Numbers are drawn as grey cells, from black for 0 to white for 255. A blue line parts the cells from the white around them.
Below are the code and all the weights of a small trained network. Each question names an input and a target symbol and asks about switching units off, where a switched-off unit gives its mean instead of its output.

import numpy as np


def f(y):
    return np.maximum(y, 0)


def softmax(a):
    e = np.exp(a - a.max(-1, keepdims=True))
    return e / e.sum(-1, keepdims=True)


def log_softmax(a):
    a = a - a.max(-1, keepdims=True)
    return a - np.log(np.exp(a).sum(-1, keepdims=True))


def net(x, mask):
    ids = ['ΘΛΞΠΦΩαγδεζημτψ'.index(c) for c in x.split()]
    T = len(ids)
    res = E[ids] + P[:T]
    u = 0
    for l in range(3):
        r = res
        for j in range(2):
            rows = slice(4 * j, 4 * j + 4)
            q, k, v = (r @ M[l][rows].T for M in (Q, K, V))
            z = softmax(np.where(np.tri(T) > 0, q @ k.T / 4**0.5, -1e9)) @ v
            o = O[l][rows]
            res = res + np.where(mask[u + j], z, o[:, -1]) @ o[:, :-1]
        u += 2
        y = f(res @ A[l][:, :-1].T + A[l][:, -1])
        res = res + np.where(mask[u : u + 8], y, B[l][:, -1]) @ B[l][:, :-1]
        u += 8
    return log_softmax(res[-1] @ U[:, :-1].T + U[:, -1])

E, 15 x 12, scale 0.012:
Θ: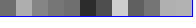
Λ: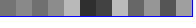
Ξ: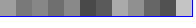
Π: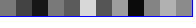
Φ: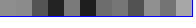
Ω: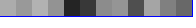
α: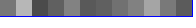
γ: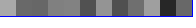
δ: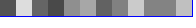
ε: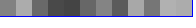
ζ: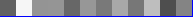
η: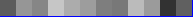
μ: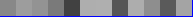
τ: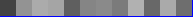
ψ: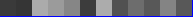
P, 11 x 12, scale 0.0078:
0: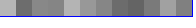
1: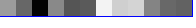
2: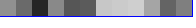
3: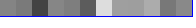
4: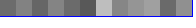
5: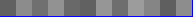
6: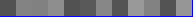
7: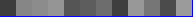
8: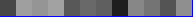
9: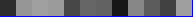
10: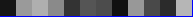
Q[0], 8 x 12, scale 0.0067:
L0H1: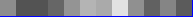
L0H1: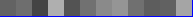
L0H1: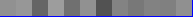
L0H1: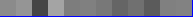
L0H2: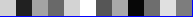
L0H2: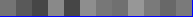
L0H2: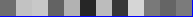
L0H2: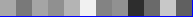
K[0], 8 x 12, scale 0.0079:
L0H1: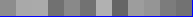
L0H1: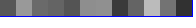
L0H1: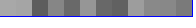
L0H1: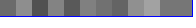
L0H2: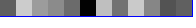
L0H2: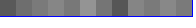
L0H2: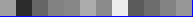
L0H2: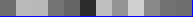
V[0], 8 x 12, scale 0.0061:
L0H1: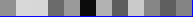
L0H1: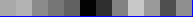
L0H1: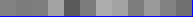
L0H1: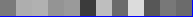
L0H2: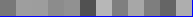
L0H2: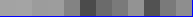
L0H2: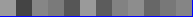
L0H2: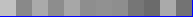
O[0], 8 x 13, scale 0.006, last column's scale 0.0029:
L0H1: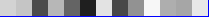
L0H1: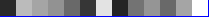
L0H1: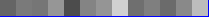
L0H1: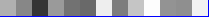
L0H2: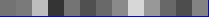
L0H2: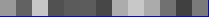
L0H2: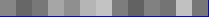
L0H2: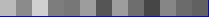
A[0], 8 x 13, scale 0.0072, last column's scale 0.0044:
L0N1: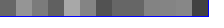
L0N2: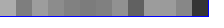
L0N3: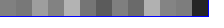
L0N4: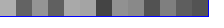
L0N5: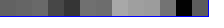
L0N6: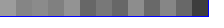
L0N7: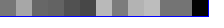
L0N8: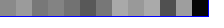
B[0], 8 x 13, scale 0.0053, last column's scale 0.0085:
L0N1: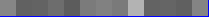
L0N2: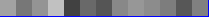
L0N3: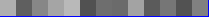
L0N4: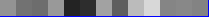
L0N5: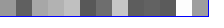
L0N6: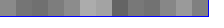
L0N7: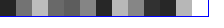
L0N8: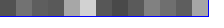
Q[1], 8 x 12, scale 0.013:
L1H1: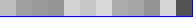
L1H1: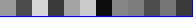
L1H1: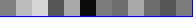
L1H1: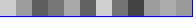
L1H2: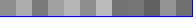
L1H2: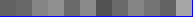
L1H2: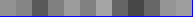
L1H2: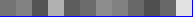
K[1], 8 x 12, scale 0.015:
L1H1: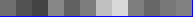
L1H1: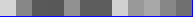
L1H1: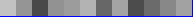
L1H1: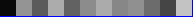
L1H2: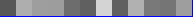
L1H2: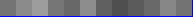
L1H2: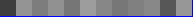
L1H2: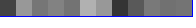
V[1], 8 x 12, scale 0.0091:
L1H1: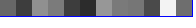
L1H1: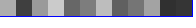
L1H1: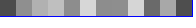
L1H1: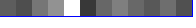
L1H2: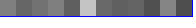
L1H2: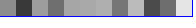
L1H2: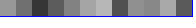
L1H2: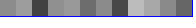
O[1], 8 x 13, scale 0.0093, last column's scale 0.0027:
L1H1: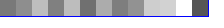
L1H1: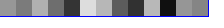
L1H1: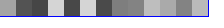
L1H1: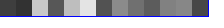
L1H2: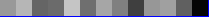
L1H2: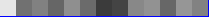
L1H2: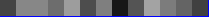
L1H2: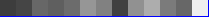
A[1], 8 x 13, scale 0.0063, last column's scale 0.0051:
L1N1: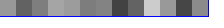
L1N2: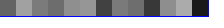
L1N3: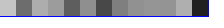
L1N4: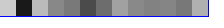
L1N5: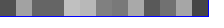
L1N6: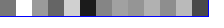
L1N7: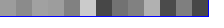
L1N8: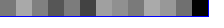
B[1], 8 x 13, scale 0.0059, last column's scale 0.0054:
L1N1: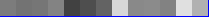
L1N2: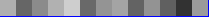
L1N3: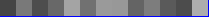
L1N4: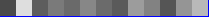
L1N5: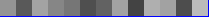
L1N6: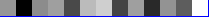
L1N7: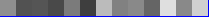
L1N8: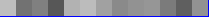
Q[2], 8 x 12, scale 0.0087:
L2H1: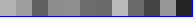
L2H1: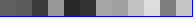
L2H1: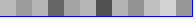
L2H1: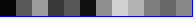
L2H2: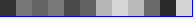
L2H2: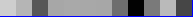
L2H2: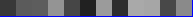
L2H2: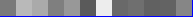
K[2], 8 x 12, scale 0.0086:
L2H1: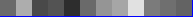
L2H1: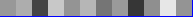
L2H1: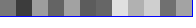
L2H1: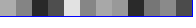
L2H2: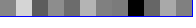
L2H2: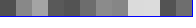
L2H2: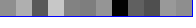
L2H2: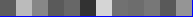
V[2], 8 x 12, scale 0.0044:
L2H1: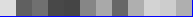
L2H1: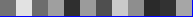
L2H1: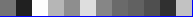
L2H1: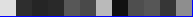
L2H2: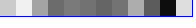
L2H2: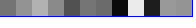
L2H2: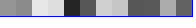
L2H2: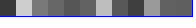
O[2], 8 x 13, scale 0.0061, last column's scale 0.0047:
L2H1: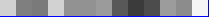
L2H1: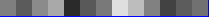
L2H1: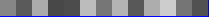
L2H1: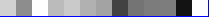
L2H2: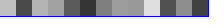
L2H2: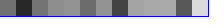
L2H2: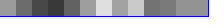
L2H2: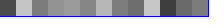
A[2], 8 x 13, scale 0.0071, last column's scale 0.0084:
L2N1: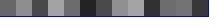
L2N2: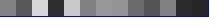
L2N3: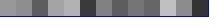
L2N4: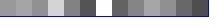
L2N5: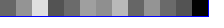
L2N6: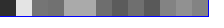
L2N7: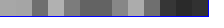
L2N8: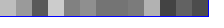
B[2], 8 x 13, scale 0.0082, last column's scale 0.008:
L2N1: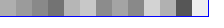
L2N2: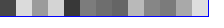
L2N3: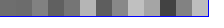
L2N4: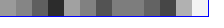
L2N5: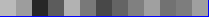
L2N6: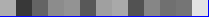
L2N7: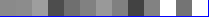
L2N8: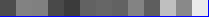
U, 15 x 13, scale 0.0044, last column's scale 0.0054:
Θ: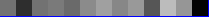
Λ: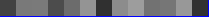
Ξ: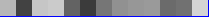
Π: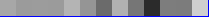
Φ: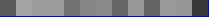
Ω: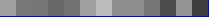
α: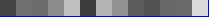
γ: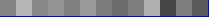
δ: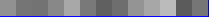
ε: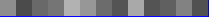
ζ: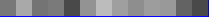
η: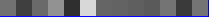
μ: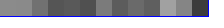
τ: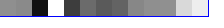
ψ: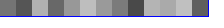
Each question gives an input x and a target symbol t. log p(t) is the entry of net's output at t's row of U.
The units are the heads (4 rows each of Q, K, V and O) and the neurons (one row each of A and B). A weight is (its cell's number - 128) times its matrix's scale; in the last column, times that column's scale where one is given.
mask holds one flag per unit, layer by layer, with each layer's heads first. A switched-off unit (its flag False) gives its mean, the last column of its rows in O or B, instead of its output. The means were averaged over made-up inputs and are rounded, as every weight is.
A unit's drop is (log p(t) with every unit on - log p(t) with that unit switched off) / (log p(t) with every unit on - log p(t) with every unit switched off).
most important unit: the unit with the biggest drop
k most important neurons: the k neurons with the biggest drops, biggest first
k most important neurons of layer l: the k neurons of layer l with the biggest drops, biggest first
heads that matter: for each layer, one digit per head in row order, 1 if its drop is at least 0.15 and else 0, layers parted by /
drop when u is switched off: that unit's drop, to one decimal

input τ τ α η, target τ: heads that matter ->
00 / 10 / 10
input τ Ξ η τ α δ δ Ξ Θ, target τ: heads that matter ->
01 / 10 / 10
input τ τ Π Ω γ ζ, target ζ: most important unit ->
L0H2
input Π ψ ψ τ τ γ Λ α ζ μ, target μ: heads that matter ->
01 / 11 / 10
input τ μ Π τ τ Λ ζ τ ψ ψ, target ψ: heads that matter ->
01 / 10 / 10
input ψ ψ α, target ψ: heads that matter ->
00 / 10 / 10
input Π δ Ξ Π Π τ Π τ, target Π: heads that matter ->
10 / 01 / 00
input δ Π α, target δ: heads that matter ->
10 / 10 / 10
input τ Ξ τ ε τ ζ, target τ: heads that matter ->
00 / 10 / 10
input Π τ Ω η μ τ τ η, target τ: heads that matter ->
11 / 10 / 00
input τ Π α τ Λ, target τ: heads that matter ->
01 / 10 / 00
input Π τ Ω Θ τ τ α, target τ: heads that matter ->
11 / 10 / 00
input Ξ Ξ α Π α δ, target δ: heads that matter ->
01 / 10 / 00
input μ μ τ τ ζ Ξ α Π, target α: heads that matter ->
10 / 11 / 00
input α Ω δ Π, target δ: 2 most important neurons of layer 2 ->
(L2N1; L2N7)
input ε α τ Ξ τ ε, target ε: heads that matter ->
00 / 10 / 10
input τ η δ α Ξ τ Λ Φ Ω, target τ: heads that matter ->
01 / 10 / 10
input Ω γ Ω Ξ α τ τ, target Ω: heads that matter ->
00 / 10 / 01
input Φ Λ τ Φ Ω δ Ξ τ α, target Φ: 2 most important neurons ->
(L2N2; L1N6)
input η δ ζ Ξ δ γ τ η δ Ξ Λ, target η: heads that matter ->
01 / 10 / 00
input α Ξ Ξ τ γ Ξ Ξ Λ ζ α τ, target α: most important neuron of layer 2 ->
(L2N6)
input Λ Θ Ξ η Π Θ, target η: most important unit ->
L0N7
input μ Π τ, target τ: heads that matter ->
01 / 10 / 00
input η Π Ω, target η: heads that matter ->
10 / 10 / 00
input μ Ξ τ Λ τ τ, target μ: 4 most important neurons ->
(L2N8; L2N7; L2N4; L0N7)
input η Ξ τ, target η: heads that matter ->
00 / 10 / 00
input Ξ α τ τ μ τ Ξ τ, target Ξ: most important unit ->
L2H2
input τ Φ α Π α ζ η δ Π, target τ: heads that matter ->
11 / 10 / 10
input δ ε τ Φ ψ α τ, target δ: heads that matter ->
00 / 10 / 00
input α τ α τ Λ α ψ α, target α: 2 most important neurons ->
(L0N7; L2N6)
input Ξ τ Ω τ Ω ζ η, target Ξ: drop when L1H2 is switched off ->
0.4
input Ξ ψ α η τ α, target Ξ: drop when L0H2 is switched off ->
0.1
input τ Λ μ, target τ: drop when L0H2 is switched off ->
0.0
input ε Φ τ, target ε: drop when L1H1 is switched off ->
0.7
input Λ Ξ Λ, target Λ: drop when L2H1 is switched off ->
0.5
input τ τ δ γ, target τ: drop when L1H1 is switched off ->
0.7
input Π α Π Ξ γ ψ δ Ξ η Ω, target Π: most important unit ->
L0H1
